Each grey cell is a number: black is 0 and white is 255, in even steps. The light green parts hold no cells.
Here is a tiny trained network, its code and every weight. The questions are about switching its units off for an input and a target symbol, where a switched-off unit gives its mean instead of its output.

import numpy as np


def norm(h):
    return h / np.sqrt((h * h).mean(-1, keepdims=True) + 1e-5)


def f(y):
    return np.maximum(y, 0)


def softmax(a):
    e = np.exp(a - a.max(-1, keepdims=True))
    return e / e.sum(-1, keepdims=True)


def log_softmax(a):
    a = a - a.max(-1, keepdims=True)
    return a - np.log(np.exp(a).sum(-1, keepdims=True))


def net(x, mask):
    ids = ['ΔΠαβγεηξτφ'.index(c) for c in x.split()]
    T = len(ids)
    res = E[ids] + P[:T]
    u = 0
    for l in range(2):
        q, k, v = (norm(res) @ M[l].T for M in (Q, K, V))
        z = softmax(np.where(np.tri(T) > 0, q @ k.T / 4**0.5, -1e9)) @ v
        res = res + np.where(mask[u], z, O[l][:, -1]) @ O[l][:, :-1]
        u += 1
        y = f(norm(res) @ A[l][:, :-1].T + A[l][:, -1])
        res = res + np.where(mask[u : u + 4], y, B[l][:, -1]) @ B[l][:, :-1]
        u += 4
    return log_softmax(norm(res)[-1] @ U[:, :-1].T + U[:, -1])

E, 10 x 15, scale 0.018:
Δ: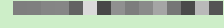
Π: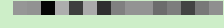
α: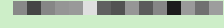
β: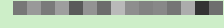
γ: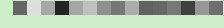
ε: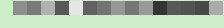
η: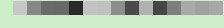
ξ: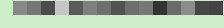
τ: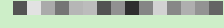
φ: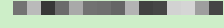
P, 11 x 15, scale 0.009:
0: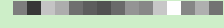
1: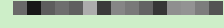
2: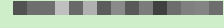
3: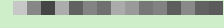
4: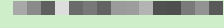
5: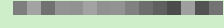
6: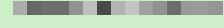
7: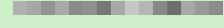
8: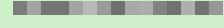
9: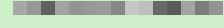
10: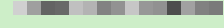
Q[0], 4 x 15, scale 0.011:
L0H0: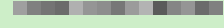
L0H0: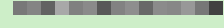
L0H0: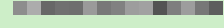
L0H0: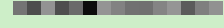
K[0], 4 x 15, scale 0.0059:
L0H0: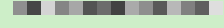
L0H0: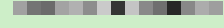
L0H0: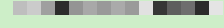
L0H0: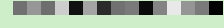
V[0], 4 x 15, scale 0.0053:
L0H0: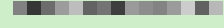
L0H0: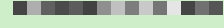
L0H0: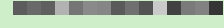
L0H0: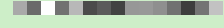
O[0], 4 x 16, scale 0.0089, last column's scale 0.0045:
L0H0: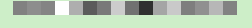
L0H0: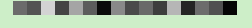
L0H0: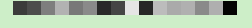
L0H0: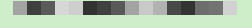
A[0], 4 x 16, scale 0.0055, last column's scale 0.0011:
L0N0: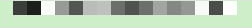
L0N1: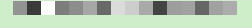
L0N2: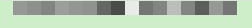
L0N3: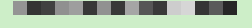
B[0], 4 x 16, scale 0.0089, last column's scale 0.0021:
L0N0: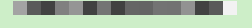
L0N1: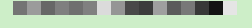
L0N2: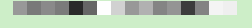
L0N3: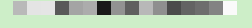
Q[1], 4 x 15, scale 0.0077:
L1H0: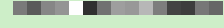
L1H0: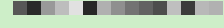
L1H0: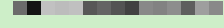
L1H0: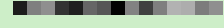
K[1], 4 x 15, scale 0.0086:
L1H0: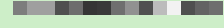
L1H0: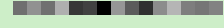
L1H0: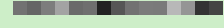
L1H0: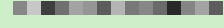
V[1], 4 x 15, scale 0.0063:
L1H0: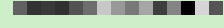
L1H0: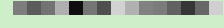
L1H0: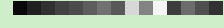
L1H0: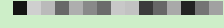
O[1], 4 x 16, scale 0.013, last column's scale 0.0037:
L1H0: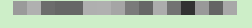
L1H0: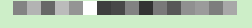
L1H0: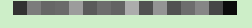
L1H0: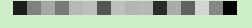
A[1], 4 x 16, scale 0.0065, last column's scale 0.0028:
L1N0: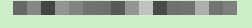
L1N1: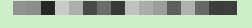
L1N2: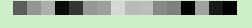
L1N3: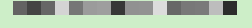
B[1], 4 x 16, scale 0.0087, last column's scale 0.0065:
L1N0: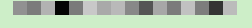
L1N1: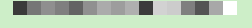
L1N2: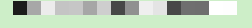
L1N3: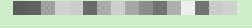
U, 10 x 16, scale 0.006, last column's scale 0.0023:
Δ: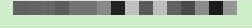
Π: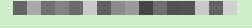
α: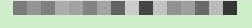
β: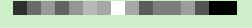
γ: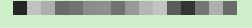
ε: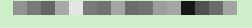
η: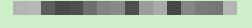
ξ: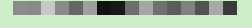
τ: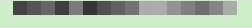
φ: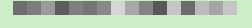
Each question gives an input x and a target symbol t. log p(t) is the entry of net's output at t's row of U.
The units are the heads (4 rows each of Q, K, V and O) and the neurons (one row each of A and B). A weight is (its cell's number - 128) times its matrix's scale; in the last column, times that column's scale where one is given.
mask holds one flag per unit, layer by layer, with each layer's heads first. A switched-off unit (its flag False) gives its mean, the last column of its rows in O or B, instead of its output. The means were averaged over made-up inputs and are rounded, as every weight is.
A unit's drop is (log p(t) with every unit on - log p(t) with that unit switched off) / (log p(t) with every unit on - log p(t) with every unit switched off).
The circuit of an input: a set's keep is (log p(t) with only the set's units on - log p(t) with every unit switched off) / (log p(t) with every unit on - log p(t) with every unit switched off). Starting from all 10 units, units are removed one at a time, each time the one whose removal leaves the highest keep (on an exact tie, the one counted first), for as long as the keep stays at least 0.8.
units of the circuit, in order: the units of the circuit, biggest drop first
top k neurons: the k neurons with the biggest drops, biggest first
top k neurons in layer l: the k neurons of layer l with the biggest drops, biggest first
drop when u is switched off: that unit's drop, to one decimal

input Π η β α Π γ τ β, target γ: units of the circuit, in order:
[L1H0; L1N2; L0H0]
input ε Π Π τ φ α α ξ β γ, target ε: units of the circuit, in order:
[L0H0]
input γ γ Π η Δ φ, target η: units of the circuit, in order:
[L0H0; L1H0]
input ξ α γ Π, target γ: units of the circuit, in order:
[L1H0; L1N2]
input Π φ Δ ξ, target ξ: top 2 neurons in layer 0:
[L0N0; L0N3]
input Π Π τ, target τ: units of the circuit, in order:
[L0H0; L1H0; L0N0]
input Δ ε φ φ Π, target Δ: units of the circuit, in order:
[L1H0; L0H0; L0N0]
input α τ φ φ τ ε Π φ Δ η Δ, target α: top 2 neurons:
[L1N1; L1N3]
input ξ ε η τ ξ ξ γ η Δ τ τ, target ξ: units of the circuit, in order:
[L1H0; L0H0; L0N3]
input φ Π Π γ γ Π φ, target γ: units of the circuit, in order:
[L1N2; L1H0; L0H0]
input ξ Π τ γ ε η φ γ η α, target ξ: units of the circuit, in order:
[L1H0; L0H0]
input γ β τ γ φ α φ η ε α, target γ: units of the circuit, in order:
[L1H0; L1N2]
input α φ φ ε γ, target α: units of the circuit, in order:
[L0H0; L1H0; L1N1]
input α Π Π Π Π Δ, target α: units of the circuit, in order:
[L0H0]
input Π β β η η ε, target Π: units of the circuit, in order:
[L1H0; L0H0]
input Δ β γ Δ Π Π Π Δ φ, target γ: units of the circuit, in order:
[L1H0; L1N2; L0H0]
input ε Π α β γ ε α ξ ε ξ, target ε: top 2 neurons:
[L1N2; L1N1]
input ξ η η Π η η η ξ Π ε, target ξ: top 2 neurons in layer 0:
[L0N3; L0N2]
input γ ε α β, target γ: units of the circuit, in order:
[L1H0; L1N2]
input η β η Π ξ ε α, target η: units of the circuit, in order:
[L1H0]
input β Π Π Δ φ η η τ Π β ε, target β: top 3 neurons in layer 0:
[L0N1; L0N2; L0N3]
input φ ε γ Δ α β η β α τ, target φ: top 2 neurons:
[L0N3; L1N2]
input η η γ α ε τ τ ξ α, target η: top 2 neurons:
[L1N2; L0N0]
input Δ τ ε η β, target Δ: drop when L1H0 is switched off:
0.8
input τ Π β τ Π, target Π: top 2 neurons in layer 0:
[L0N0; L0N2]
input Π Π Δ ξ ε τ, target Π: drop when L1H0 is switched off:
1.2
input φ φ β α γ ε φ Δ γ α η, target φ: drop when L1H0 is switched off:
1.2
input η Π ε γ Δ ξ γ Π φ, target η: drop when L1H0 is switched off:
0.4
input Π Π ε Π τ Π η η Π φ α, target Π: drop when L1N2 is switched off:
0.1
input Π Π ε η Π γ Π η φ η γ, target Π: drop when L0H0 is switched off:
1.4
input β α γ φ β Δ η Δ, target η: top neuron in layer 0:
[L0N0]
